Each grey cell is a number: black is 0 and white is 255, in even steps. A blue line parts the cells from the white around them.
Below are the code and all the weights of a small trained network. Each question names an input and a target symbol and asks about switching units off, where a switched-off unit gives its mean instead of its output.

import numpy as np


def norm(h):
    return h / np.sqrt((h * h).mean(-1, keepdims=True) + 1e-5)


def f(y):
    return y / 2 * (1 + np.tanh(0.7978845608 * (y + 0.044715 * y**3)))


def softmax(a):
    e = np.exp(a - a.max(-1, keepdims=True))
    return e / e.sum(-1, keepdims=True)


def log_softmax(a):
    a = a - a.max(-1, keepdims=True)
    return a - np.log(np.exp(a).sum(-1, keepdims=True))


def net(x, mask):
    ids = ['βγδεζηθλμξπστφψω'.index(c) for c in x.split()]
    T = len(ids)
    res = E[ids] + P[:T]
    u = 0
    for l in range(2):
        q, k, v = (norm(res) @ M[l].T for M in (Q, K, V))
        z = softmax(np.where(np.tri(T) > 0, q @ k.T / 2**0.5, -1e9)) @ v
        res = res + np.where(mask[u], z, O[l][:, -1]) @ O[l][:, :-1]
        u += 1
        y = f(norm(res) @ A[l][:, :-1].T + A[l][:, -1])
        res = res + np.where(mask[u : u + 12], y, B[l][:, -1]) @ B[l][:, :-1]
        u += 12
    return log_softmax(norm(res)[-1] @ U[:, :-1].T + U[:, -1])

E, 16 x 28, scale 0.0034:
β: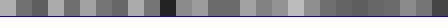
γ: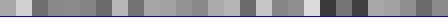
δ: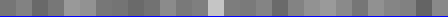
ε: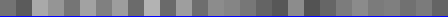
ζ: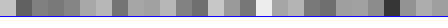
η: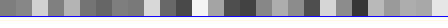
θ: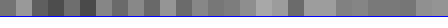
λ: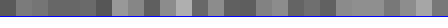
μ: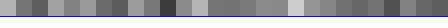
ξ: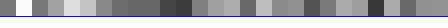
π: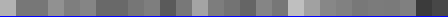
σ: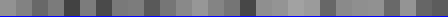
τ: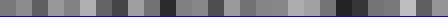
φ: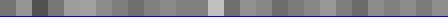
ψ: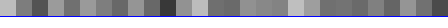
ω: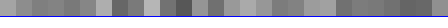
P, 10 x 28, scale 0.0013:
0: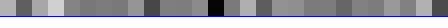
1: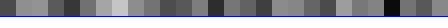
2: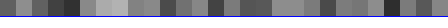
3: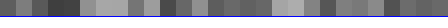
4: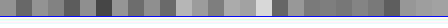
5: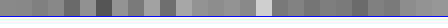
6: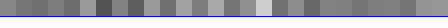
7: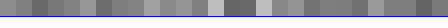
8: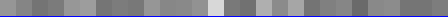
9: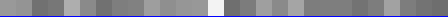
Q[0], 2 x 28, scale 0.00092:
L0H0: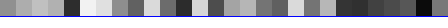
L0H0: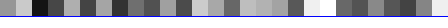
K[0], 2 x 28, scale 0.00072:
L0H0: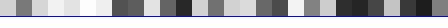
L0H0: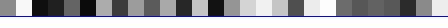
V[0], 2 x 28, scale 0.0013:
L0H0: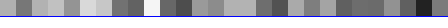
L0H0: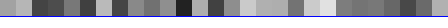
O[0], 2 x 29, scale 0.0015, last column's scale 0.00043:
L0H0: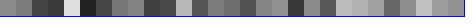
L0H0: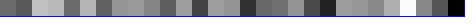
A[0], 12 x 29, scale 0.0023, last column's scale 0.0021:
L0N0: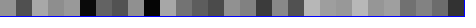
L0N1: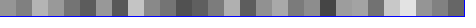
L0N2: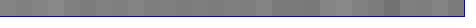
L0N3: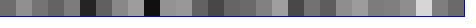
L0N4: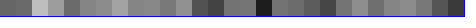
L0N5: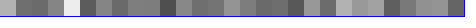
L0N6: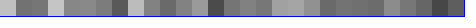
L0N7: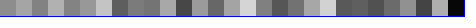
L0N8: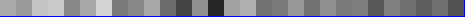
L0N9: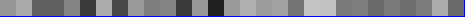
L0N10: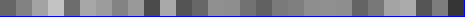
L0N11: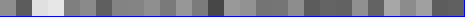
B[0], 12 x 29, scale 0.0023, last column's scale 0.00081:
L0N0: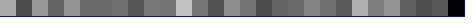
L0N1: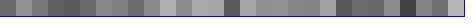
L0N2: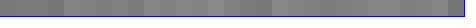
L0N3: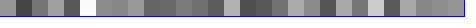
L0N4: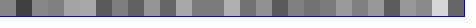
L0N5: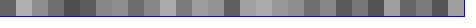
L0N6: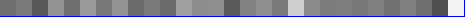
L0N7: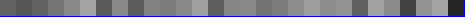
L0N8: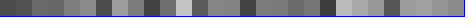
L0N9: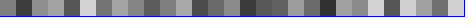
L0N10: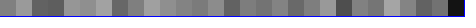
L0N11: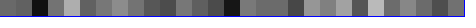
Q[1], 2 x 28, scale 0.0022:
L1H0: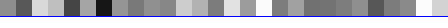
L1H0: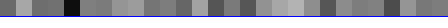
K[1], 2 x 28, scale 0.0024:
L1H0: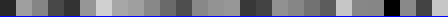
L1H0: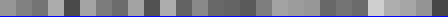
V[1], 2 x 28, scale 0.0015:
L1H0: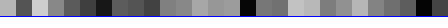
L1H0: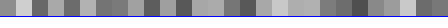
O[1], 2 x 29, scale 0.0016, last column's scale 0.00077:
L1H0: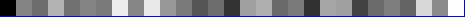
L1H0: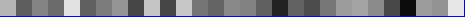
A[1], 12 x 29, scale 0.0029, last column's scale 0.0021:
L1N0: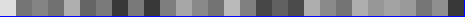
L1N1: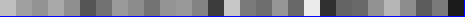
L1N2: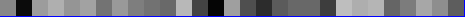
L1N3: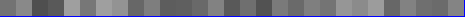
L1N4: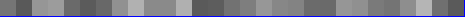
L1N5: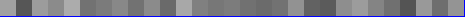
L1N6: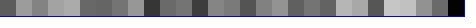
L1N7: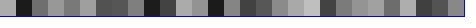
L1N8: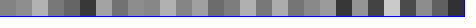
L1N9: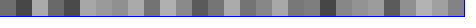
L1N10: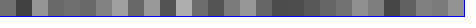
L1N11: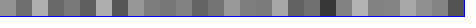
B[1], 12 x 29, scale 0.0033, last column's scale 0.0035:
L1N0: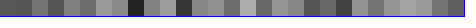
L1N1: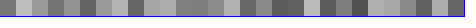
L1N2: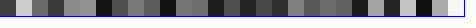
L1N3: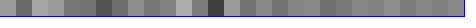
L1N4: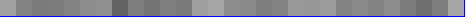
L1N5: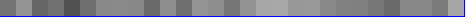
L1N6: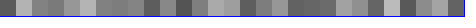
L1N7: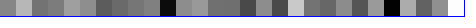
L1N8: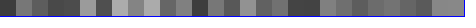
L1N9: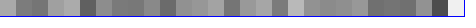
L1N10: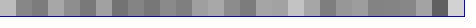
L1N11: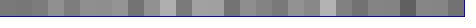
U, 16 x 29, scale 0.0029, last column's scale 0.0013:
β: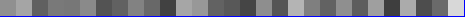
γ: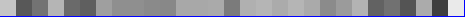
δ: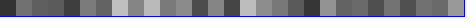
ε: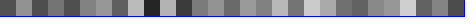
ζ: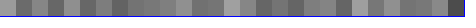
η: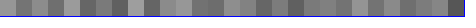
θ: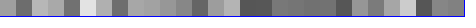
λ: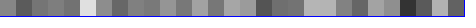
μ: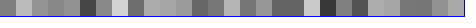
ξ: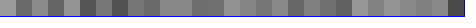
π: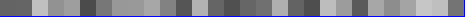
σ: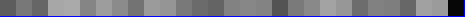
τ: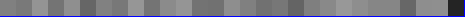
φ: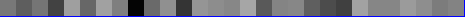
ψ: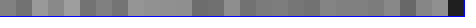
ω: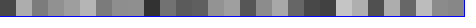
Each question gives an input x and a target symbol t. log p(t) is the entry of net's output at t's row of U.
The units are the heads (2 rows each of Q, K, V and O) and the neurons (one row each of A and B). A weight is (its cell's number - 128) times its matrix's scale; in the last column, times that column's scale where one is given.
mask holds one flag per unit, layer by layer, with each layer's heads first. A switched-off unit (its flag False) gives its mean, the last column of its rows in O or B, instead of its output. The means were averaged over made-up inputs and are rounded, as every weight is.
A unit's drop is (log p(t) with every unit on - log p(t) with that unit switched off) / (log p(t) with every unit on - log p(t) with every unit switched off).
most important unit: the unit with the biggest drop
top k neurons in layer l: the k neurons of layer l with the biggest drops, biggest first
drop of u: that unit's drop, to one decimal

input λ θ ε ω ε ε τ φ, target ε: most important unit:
L1H0
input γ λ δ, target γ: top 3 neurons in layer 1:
[L1N2; L1N7; L1N10]
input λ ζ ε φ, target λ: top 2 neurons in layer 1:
[L1N7; L1N2]
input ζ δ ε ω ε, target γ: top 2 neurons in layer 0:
[L0N9; L0N3]
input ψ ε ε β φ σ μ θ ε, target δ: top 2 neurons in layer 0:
[L0N9; L0N3]
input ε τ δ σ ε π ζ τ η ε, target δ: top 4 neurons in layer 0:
[L0N9; L0N3; L0N8; L0N6]
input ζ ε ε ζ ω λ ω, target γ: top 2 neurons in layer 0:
[L0N9; L0N5]
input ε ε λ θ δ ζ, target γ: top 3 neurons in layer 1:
[L1N2; L1N7; L1N9]
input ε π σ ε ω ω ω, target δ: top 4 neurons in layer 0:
[L0N5; L0N3; L0N1; L0N4]
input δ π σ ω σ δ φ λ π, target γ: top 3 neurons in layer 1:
[L1N2; L1N7; L1N8]
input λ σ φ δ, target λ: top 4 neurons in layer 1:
[L1N7; L1N2; L1N9; L1N10]
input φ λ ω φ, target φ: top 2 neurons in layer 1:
[L1N0; L1N2]
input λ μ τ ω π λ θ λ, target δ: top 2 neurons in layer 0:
[L0N9; L0N8]
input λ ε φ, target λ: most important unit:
L0H0
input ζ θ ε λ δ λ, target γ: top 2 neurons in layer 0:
[L0N3; L0N9]
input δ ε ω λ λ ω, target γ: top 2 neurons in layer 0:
[L0N9; L0N5]
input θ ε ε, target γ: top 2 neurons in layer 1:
[L1N2; L1N7]
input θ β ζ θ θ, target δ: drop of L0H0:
1.2
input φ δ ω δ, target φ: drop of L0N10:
0.0
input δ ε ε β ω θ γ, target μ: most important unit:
L1N1
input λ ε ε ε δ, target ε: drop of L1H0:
0.8
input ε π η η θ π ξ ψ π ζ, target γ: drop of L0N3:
-0.1
